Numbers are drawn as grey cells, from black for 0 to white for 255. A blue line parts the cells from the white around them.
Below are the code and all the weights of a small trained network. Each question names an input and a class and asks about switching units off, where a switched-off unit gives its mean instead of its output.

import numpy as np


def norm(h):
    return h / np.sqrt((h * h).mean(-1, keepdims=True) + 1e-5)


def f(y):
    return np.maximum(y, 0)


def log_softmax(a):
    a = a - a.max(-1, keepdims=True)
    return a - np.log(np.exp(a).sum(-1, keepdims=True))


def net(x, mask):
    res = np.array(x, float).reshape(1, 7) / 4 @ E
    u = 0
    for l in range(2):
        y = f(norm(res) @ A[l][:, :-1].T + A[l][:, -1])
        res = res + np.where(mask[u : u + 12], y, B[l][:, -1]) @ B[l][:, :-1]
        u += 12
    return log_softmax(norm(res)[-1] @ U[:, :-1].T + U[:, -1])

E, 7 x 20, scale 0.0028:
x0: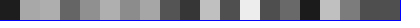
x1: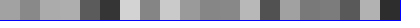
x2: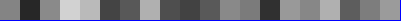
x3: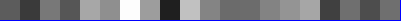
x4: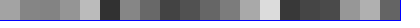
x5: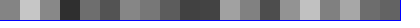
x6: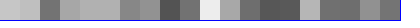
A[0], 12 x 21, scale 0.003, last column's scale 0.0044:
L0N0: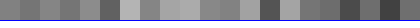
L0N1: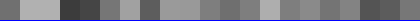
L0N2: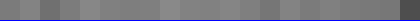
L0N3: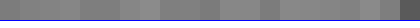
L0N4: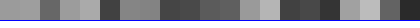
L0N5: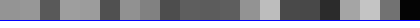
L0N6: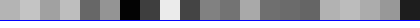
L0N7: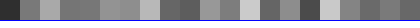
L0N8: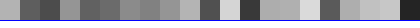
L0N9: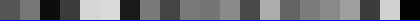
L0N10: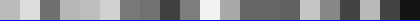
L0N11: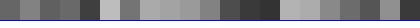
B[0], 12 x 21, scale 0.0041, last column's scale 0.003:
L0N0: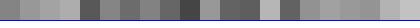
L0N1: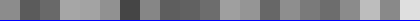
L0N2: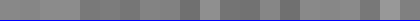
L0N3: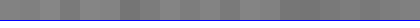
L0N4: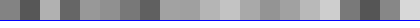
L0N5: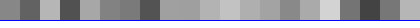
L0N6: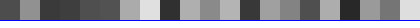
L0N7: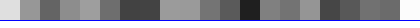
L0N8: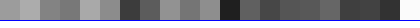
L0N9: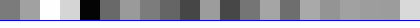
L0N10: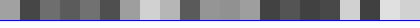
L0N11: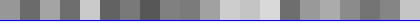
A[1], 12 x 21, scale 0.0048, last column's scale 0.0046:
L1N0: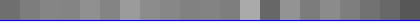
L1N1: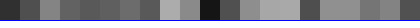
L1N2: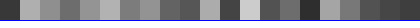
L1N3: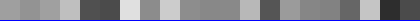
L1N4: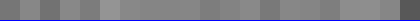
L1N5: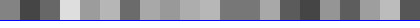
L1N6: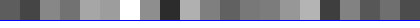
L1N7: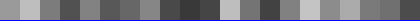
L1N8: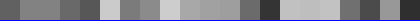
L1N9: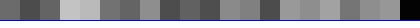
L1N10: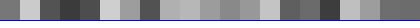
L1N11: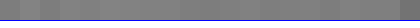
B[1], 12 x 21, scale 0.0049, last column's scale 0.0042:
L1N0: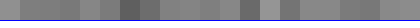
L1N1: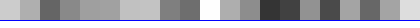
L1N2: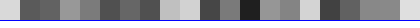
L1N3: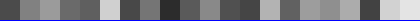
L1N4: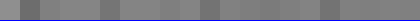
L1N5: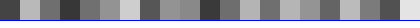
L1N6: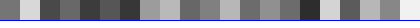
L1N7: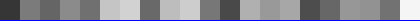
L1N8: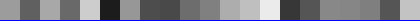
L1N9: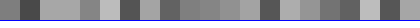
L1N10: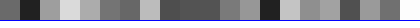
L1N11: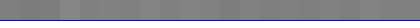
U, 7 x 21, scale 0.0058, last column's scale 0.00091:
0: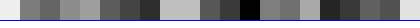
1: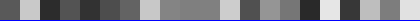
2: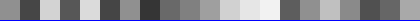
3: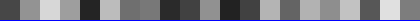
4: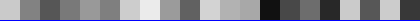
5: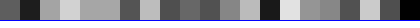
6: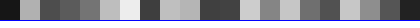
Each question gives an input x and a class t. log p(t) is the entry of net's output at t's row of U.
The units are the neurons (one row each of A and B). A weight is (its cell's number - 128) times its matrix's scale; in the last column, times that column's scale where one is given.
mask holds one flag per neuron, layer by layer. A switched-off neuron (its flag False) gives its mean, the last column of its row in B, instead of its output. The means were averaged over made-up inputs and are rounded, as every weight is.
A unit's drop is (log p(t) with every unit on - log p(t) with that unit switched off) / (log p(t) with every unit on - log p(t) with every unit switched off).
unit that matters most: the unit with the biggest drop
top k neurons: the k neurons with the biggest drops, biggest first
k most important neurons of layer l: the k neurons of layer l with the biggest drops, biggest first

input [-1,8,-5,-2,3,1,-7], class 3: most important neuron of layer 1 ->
L1N3
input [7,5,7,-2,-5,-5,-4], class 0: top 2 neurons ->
L1N2, L1N10
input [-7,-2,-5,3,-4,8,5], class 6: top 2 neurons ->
L1N7, L0N7
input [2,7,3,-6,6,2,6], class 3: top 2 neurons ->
L1N3, L1N6
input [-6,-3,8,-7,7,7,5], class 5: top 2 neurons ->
L1N9, L1N6
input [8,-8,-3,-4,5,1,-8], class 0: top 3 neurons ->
L1N2, L1N3, L0N7
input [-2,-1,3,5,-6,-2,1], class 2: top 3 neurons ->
L1N8, L0N11, L0N6
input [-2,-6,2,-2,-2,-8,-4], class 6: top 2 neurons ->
L1N5, L1N3
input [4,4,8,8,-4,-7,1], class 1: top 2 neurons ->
L1N6, L1N10
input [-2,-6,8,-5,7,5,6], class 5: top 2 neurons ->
L1N9, L1N8
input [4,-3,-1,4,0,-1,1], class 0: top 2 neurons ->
L1N2, L0N6
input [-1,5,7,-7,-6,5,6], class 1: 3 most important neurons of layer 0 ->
L0N6, L0N4, L0N1
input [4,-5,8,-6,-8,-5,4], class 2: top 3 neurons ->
L1N8, L1N10, L0N1
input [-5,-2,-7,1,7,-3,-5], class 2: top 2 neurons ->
L0N5, L0N4
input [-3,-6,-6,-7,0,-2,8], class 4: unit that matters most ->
L0N10
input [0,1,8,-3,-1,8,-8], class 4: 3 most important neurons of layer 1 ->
L1N1, L1N10, L1N5
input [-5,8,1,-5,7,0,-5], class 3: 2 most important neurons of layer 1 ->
L1N3, L1N8
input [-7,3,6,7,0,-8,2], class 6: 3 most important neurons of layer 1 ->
L1N5, L1N2, L1N10
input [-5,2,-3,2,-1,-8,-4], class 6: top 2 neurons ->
L1N5, L0N7
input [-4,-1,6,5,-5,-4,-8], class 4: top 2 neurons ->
L1N1, L1N10
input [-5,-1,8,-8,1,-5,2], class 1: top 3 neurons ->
L0N6, L1N10, L0N1
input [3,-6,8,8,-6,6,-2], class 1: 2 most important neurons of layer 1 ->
L1N6, L1N10
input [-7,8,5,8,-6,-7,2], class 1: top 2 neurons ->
L1N6, L0N7
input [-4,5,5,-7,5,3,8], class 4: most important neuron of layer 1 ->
L1N6
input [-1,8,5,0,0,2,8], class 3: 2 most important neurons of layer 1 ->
L1N3, L1N1
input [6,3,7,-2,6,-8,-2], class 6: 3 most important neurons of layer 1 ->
L1N5, L1N10, L1N8
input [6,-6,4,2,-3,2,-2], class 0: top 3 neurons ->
L1N2, L1N3, L0N0
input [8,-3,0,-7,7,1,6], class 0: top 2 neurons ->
L1N2, L1N6
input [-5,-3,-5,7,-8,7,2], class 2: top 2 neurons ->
L1N8, L0N11
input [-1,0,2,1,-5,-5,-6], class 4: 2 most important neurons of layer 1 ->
L1N1, L1N7
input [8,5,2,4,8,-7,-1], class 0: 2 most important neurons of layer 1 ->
L1N2, L1N8
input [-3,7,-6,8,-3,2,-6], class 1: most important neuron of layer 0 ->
L0N9
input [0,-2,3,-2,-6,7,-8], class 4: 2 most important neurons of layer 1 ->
L1N1, L1N5
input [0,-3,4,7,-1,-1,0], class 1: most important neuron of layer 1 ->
L1N6
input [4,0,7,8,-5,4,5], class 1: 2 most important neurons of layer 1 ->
L1N6, L1N10
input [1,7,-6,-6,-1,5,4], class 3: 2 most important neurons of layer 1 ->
L1N3, L1N6
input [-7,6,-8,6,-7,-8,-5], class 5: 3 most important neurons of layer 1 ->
L1N10, L1N2, L1N7
